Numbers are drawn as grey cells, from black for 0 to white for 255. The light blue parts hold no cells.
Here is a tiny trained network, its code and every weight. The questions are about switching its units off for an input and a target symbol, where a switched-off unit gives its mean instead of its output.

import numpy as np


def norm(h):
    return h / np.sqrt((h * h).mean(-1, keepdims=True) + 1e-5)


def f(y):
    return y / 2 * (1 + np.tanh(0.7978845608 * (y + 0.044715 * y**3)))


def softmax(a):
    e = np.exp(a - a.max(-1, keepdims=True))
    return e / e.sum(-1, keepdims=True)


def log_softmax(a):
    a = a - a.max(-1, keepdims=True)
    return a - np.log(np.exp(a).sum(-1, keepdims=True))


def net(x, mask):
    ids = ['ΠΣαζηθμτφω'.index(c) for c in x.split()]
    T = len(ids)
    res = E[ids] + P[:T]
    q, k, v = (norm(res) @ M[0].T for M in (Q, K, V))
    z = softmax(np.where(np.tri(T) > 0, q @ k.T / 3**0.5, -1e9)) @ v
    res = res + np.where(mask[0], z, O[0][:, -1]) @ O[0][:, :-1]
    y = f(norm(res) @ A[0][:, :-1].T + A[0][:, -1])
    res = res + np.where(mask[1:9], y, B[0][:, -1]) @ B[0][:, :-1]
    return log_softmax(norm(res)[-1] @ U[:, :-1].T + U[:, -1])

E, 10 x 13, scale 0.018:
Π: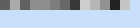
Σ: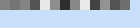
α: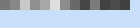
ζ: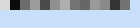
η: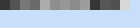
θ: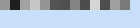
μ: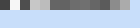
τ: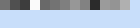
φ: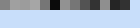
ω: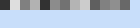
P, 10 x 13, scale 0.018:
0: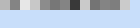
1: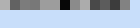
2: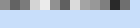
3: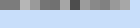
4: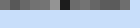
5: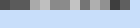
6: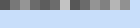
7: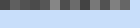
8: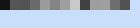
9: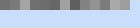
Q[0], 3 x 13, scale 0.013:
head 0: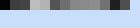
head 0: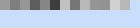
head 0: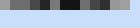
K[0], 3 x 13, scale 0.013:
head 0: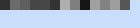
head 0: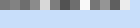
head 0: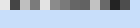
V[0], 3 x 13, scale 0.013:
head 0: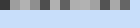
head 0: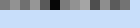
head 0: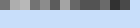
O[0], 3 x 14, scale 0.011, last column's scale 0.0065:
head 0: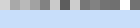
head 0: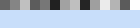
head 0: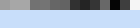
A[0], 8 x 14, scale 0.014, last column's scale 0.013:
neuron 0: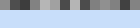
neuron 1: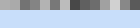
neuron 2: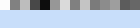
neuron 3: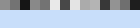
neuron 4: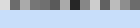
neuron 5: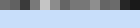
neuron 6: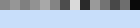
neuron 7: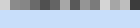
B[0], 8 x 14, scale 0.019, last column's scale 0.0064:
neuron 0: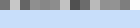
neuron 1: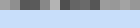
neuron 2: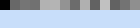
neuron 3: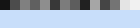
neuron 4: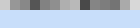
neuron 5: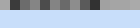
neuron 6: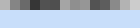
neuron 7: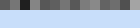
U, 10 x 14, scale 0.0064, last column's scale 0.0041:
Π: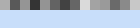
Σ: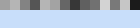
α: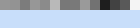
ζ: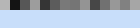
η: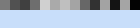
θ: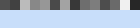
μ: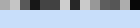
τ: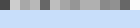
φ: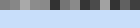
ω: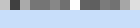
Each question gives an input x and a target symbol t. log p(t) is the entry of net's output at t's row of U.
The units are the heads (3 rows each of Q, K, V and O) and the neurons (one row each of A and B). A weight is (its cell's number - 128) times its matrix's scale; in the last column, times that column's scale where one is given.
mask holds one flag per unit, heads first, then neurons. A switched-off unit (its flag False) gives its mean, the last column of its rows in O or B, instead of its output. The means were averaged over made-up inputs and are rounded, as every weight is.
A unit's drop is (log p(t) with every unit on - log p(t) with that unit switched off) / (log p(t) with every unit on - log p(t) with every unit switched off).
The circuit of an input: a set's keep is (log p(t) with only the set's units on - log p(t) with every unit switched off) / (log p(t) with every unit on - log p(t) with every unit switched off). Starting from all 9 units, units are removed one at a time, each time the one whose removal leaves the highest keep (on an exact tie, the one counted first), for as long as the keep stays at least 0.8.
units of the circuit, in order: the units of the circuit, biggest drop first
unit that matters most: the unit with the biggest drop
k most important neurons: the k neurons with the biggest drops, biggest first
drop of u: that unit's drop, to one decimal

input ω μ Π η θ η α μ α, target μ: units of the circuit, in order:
[neuron 6; neuron 0]
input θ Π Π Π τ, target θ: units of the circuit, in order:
[head 0; neuron 3]
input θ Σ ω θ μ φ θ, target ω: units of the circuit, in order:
[neuron 4; neuron 0]
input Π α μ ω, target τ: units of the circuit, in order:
[neuron 3; neuron 6]
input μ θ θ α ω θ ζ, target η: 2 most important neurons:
[neuron 2; neuron 4]
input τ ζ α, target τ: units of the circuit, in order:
[head 0; neuron 0]
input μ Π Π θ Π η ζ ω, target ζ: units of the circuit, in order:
[head 0; neuron 5]
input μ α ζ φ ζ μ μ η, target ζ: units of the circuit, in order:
[head 0; neuron 5]
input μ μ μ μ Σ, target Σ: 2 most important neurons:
[neuron 0; neuron 5]
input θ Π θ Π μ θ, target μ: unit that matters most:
neuron 6
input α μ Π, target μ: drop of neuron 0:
0.0
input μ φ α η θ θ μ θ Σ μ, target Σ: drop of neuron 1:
0.8
